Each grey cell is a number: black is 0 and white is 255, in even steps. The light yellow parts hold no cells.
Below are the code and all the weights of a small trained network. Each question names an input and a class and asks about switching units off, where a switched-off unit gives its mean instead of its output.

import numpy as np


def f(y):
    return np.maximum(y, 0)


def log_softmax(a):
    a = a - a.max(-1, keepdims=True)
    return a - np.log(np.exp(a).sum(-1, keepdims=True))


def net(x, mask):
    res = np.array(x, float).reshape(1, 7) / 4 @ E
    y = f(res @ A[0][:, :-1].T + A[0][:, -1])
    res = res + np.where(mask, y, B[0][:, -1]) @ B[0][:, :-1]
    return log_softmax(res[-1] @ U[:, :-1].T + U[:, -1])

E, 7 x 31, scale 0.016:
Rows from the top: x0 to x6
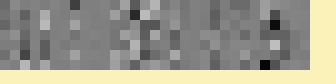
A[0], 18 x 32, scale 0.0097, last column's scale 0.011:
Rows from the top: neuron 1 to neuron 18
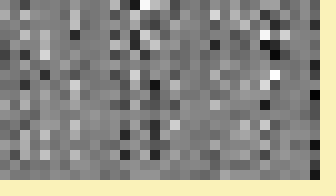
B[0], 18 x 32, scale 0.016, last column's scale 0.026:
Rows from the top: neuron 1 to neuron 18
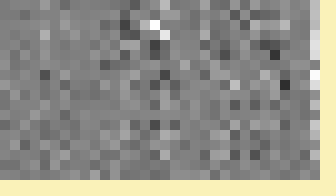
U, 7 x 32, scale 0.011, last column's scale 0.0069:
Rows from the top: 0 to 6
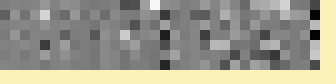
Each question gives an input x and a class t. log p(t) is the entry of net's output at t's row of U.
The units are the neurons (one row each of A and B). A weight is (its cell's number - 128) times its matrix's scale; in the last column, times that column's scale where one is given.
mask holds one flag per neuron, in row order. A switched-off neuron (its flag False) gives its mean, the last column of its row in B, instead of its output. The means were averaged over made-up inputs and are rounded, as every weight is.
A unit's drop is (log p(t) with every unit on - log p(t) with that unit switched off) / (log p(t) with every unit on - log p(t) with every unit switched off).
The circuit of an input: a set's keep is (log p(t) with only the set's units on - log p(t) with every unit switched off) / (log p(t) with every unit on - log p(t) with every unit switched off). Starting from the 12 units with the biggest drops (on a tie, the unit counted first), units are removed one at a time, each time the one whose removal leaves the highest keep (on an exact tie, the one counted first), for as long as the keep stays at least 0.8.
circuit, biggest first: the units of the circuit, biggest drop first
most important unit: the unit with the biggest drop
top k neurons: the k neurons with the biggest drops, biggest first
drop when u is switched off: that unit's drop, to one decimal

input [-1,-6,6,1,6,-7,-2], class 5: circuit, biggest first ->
(neuron 2)
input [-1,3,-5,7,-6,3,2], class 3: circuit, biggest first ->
(neuron 4; neuron 5)
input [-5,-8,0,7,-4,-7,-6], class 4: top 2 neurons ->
(neuron 8; neuron 6)
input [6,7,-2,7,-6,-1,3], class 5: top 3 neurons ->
(neuron 5; neuron 9; neuron 13)
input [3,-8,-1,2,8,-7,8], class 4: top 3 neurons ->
(neuron 8; neuron 6; neuron 4)
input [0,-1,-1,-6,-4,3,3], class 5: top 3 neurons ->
(neuron 8; neuron 9; neuron 13)
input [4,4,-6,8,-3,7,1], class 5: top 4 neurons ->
(neuron 9; neuron 8; neuron 13; neuron 1)
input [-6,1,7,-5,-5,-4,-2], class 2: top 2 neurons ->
(neuron 9; neuron 13)
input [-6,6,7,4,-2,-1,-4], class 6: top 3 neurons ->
(neuron 6; neuron 4; neuron 1)
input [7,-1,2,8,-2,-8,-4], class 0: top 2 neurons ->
(neuron 9; neuron 5)
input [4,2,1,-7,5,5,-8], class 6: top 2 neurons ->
(neuron 9; neuron 16)
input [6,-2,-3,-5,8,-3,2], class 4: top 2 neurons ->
(neuron 8; neuron 3)
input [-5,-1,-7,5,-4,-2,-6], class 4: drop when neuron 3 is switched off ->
0.0
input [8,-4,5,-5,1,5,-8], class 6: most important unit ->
neuron 9
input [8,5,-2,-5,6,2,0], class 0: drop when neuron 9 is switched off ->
0.1
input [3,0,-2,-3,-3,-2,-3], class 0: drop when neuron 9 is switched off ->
0.1
